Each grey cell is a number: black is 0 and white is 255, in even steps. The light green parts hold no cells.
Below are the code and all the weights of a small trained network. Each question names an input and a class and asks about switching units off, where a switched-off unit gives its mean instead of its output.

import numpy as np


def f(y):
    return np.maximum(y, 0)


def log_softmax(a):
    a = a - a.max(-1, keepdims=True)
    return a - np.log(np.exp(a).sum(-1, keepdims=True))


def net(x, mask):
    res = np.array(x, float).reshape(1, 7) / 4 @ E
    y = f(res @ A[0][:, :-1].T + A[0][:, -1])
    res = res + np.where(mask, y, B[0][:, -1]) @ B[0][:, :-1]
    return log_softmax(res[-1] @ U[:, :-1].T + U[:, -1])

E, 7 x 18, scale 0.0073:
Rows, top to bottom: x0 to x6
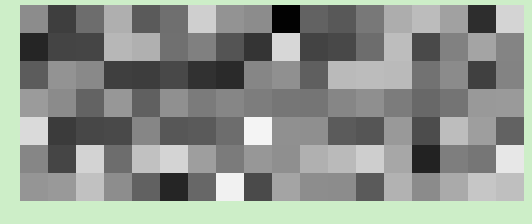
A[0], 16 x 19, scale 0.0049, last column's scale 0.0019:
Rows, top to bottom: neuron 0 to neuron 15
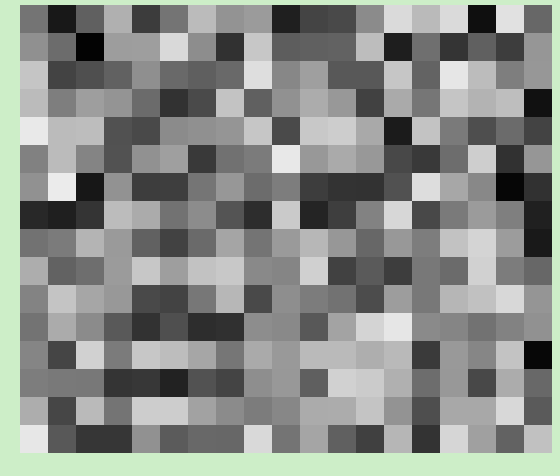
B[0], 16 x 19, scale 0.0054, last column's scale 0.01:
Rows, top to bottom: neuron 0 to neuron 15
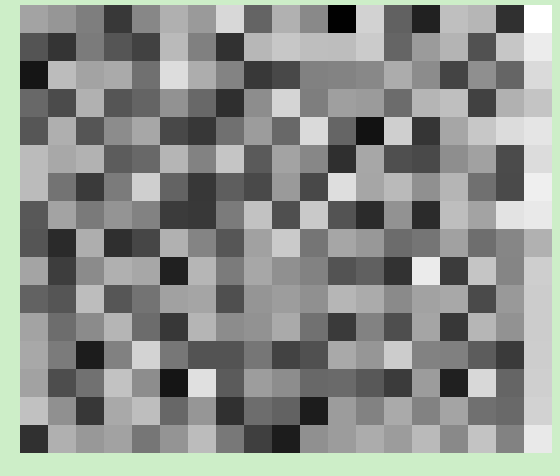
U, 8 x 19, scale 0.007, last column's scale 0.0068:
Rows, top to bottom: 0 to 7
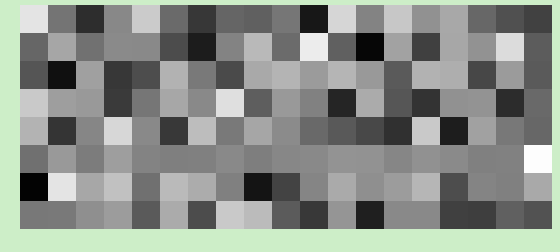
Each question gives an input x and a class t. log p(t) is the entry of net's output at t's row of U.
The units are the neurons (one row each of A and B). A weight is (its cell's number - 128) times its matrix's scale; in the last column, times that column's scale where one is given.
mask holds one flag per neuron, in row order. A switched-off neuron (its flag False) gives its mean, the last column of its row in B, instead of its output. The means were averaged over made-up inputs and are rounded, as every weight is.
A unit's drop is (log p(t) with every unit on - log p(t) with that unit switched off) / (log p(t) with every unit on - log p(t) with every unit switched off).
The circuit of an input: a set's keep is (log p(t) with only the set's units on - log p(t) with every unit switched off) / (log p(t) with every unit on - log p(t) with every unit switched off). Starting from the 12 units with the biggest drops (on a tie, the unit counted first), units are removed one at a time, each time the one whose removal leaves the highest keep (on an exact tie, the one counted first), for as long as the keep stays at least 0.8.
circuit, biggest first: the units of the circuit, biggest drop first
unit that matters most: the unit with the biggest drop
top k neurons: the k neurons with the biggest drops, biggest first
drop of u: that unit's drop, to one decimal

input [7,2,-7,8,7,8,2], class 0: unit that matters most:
neuron 14
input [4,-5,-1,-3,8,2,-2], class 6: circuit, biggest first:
(neuron 15; neuron 2)
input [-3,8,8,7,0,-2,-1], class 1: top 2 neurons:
(neuron 7; neuron 9)
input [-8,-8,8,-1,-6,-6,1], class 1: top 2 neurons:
(neuron 4; neuron 0)
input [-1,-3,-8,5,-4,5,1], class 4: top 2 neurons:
(neuron 9; neuron 6)
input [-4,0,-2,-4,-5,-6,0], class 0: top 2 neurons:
(neuron 6; neuron 0)
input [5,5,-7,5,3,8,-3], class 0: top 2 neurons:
(neuron 12; neuron 14)
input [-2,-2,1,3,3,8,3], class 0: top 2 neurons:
(neuron 12; neuron 14)
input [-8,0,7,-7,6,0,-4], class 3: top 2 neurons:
(neuron 5; neuron 9)
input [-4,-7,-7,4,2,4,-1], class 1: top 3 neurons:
(neuron 4; neuron 13; neuron 11)
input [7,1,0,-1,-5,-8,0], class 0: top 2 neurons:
(neuron 6; neuron 5)
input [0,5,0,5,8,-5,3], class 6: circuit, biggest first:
(neuron 2; neuron 15)
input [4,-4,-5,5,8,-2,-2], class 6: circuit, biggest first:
(neuron 15; neuron 2)
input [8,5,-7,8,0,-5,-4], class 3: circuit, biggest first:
(neuron 0)
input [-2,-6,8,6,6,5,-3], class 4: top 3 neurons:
(neuron 13; neuron 11; neuron 7)
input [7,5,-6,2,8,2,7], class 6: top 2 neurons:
(neuron 2; neuron 15)
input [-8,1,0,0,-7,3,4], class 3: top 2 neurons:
(neuron 5; neuron 15)
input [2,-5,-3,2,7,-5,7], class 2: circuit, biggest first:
(neuron 3; neuron 10)
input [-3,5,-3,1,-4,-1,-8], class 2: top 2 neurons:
(neuron 1; neuron 4)
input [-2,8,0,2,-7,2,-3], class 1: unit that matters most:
neuron 7
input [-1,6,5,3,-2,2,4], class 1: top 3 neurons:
(neuron 7; neuron 9; neuron 1)
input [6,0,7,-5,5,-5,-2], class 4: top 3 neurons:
(neuron 13; neuron 11; neuron 5)
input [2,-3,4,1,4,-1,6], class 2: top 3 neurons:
(neuron 3; neuron 8; neuron 10)
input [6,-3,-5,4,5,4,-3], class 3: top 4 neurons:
(neuron 0; neuron 6; neuron 13; neuron 7)
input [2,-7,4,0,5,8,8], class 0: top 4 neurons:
(neuron 12; neuron 14; neuron 1; neuron 7)
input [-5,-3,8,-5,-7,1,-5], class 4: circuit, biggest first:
(neuron 13; neuron 11)
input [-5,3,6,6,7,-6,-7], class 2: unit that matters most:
neuron 1
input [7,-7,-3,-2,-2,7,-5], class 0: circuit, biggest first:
(neuron 14; neuron 12)
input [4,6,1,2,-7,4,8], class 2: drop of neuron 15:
0.1
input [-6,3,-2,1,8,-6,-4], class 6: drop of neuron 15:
0.6
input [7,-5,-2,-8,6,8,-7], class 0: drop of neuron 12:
0.7
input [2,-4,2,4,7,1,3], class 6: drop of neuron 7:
0.1
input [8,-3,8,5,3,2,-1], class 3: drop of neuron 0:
1.5
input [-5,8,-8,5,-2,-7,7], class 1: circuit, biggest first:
(neuron 7)
